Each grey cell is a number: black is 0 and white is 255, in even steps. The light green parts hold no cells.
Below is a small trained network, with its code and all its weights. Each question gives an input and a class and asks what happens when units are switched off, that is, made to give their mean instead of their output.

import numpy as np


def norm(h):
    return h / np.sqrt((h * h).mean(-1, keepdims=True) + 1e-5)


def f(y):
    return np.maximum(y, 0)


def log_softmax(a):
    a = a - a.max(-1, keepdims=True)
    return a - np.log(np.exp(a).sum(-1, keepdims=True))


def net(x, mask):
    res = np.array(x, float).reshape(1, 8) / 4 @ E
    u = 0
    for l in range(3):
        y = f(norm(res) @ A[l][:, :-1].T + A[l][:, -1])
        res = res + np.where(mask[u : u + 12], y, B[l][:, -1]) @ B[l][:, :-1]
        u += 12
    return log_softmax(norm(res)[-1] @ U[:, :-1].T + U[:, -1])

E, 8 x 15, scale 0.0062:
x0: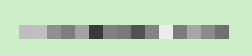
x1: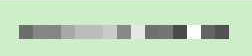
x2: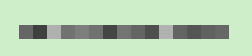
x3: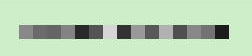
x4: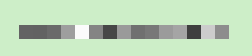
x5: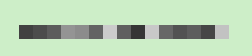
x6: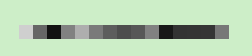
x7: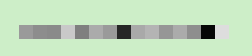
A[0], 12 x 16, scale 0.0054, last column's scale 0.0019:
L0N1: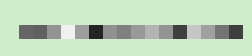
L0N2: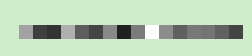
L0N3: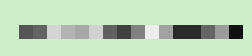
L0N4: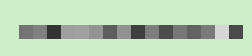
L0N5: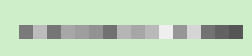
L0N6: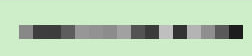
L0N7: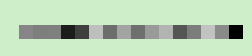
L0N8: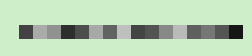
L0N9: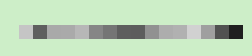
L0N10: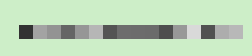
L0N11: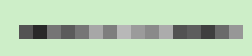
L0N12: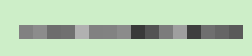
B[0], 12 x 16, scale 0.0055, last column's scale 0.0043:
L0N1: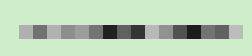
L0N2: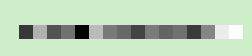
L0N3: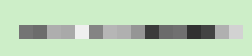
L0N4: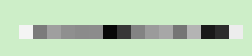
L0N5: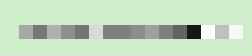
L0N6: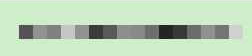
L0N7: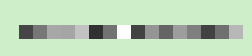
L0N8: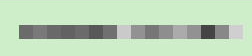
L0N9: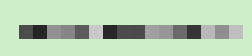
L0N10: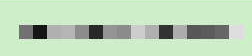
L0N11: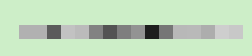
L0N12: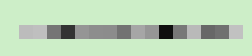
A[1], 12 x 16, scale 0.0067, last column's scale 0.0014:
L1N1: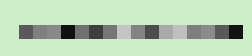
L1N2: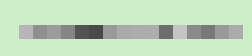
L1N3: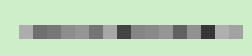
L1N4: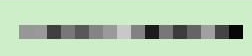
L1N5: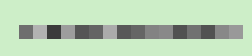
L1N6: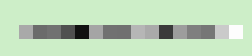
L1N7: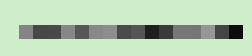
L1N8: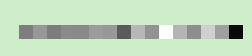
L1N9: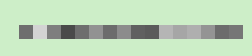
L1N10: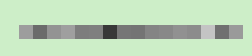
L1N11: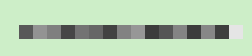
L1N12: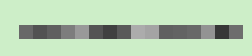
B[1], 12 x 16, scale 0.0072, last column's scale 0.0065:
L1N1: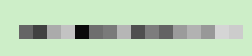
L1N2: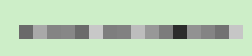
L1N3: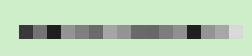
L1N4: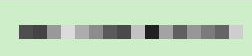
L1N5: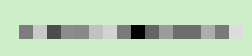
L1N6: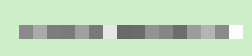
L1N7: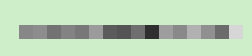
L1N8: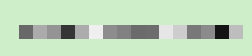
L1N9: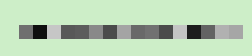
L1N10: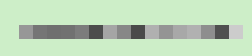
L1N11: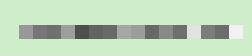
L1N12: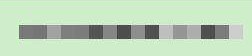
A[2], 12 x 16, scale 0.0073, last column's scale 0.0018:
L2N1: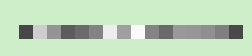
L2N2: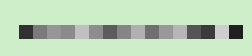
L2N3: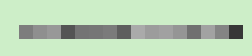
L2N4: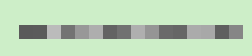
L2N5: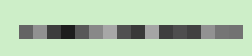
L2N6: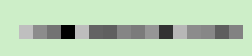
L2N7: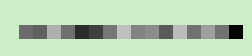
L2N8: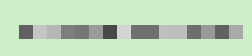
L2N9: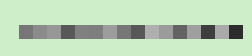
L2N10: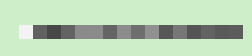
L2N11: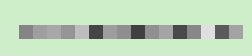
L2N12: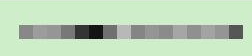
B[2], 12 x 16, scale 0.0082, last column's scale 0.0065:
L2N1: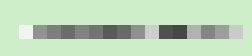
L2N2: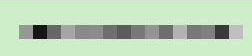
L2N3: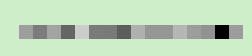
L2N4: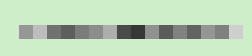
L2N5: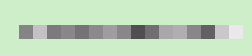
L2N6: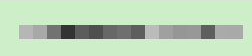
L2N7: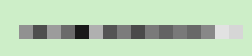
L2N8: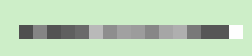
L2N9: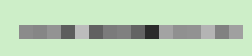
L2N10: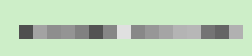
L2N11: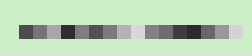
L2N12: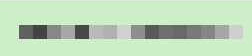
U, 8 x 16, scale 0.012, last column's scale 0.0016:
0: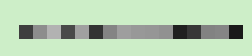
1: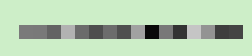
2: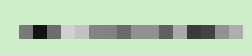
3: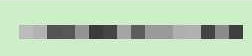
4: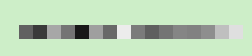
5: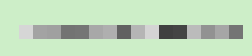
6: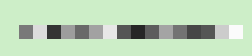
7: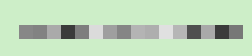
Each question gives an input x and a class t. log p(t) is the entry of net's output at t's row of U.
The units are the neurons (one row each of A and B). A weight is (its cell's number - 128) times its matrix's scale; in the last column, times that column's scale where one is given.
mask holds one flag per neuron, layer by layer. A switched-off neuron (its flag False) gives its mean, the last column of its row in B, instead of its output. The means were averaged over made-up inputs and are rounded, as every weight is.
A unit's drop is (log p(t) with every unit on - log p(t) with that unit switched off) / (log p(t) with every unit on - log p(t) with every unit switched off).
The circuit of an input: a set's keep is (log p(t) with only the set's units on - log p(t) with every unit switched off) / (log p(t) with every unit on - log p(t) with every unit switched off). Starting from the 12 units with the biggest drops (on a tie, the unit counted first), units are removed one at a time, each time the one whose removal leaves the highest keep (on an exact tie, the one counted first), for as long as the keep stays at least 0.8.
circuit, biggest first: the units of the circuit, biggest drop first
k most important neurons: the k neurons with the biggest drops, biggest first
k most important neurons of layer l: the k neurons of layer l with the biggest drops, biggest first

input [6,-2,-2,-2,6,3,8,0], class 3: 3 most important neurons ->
(L0N4, L2N10, L0N12)
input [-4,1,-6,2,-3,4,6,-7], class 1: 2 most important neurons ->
(L1N4, L1N7)
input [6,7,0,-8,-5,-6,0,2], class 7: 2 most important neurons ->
(L0N5, L1N8)
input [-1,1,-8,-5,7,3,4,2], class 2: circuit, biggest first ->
(L2N2)
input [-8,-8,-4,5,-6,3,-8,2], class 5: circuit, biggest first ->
(L2N1, L1N6)
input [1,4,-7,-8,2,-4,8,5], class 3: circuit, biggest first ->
(L0N4, L2N10)
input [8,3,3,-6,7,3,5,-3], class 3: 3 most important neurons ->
(L0N4, L2N6, L0N12)
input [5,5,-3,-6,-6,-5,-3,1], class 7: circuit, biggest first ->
(L1N8, L0N5)
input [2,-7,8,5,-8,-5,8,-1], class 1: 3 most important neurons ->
(L1N4, L1N11, L1N7)
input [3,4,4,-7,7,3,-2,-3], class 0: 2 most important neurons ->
(L2N11, L1N10)
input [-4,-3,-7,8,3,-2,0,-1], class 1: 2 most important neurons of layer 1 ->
(L1N4, L1N7)
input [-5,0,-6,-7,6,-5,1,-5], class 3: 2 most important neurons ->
(L2N6, L0N4)
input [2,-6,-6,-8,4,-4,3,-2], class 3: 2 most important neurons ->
(L0N4, L2N6)
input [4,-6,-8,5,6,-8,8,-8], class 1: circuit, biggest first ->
(L1N4)
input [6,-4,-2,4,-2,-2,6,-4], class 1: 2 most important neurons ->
(L1N4, L1N11)
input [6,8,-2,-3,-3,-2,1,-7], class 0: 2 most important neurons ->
(L2N11, L0N5)
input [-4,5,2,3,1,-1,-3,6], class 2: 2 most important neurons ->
(L2N2, L0N3)
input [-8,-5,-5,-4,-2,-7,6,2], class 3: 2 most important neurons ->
(L0N4, L2N10)
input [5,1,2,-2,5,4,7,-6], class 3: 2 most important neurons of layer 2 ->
(L2N6, L2N10)
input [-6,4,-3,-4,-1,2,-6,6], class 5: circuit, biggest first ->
(L2N1)
